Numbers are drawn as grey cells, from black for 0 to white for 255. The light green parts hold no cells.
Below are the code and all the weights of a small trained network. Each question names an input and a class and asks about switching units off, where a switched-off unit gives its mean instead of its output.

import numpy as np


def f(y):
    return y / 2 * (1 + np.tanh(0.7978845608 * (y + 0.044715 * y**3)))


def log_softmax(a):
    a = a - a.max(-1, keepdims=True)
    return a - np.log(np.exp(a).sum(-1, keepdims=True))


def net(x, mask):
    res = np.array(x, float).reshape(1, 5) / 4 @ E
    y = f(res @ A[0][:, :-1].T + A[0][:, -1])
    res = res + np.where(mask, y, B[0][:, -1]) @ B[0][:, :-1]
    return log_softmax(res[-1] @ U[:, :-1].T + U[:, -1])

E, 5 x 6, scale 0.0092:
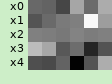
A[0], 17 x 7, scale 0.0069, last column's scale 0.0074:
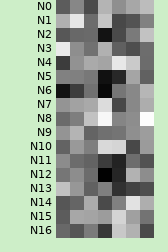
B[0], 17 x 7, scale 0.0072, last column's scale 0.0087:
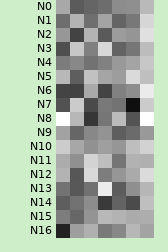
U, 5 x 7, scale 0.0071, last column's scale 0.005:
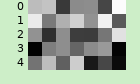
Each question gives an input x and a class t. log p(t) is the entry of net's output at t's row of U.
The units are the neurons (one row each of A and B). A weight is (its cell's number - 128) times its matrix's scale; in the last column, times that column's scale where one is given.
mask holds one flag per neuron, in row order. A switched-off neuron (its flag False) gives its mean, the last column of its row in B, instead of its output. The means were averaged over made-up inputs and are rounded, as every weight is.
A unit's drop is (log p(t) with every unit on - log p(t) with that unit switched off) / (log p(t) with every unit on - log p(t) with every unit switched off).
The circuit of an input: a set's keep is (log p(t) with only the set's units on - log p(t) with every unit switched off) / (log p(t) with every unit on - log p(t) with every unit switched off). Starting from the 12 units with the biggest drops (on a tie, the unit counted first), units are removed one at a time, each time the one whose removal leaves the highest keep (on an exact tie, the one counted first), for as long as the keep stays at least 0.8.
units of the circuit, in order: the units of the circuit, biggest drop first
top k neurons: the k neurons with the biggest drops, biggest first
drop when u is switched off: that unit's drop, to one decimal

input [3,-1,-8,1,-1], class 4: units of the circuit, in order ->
N12, N5
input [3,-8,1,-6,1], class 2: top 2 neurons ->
N10, N3
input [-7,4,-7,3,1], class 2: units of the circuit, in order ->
N8, N3, N10
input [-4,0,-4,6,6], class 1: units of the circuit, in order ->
N5
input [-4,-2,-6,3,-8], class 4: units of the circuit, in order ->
N3, N1
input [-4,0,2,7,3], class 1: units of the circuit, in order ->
N5, N11
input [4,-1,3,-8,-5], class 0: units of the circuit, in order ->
N8, N12
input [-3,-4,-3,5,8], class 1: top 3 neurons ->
N5, N11, N12
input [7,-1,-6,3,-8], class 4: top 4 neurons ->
N3, N1, N2, N7
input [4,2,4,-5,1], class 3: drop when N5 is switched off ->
0.2
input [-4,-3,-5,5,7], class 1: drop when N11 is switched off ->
0.4
